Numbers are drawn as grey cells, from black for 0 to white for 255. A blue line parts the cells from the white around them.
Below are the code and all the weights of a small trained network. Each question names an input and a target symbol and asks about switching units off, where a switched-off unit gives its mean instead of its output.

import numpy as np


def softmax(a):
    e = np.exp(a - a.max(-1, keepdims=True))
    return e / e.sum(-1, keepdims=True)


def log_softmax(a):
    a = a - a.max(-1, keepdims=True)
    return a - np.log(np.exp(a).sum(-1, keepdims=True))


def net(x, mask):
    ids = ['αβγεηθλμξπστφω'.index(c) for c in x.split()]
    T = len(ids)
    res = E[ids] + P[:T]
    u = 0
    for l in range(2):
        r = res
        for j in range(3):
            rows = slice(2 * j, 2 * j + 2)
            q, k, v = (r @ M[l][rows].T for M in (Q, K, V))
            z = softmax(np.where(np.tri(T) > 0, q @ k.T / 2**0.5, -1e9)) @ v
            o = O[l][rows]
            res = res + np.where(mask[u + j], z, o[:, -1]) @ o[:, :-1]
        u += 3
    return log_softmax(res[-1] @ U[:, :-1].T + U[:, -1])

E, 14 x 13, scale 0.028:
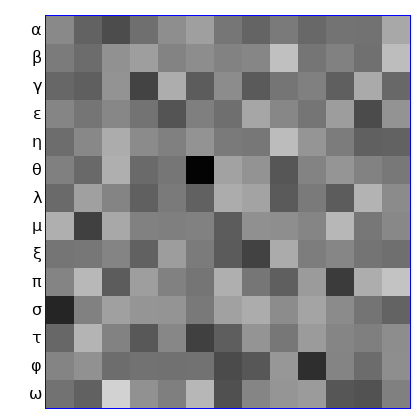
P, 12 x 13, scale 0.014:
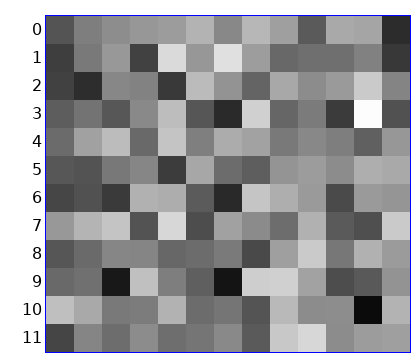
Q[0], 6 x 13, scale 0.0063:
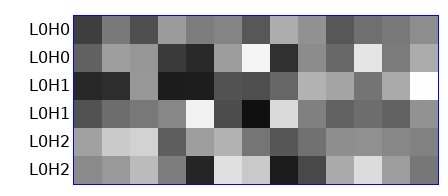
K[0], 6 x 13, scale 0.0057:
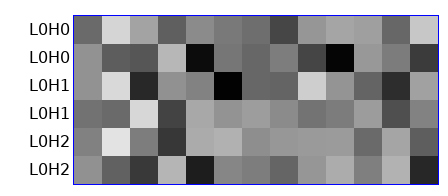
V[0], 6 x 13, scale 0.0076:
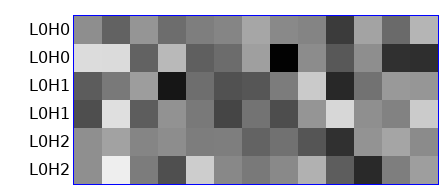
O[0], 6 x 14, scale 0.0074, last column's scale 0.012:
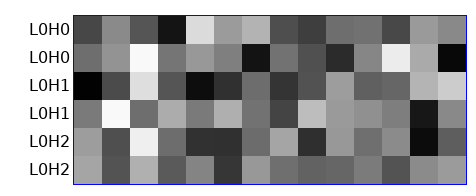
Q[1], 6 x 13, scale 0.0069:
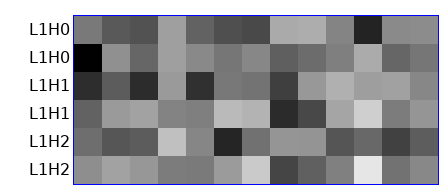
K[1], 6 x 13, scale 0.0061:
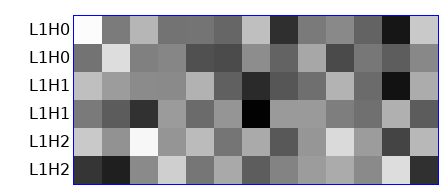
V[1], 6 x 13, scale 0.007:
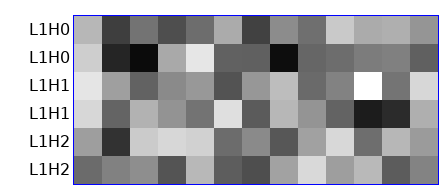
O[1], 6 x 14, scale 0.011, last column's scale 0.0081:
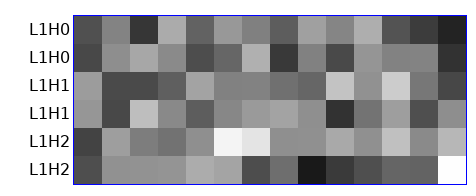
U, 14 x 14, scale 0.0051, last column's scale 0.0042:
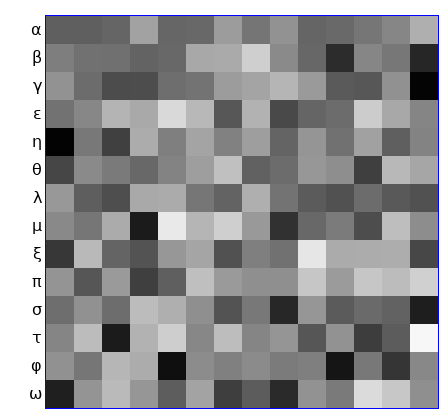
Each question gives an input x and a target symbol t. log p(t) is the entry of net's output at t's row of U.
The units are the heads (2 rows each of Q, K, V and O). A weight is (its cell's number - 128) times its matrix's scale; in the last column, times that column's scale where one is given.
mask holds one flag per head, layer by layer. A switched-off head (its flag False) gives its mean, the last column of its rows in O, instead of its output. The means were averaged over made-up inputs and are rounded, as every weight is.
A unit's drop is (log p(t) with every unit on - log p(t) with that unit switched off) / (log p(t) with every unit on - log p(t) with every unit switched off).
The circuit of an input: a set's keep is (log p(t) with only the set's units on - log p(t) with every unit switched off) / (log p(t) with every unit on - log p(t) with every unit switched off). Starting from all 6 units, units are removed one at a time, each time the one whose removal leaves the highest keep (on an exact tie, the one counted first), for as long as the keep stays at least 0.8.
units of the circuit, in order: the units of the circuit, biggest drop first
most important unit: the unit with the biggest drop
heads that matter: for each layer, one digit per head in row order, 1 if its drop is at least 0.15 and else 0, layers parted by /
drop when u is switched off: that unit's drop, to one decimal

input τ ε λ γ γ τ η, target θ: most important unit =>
L1H1
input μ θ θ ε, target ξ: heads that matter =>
000 / 010
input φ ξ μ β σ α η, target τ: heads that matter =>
110 / 010
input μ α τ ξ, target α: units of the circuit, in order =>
(L1H0 L1H2 L0H1)
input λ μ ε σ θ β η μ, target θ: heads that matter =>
110 / 100
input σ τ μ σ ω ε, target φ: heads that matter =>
000 / 010
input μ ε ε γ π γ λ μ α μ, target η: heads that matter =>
000 / 101
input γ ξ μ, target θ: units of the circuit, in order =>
(L1H1 L1H0)
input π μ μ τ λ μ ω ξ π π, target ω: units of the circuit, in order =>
(L0H0 L1H0)
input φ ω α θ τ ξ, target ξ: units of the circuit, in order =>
(L1H1 L0H2)
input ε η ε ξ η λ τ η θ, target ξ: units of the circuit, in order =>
(L0H1 L1H1)
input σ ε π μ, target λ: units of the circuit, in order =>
(L1H2 L0H0)
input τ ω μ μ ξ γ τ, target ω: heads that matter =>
100 / 100
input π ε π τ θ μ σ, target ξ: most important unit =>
L1H1
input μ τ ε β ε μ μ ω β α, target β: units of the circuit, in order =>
(L1H1 L1H2)
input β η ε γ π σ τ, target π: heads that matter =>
000 / 001
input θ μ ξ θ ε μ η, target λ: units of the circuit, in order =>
(L1H2 L1H0)
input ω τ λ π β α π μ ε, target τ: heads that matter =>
010 / 000
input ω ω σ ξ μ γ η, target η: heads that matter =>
000 / 101
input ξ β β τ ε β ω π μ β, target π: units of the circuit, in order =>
(L1H2 L1H1)
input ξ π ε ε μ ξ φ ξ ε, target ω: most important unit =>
L0H1
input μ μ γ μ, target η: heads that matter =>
011 / 100
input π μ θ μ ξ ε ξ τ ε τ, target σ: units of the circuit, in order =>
(L1H2 L0H1)
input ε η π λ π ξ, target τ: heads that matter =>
010 / 000
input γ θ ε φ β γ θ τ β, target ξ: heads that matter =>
010 / 010
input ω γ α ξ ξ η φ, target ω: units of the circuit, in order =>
(L0H0 L0H1)
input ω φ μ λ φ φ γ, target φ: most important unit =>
L0H2
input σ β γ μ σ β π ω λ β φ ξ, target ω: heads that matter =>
010 / 100
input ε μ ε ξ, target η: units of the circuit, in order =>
(L1H0 L0H1 L0H2)
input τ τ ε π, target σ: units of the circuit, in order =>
(L1H2 L1H1)
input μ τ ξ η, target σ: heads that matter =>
001 / 011
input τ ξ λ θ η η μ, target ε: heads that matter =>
100 / 100
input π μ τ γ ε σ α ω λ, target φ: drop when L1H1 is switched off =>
1.0
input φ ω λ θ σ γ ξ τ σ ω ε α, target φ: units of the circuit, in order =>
(L1H1)
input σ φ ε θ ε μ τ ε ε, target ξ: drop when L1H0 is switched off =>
0.1
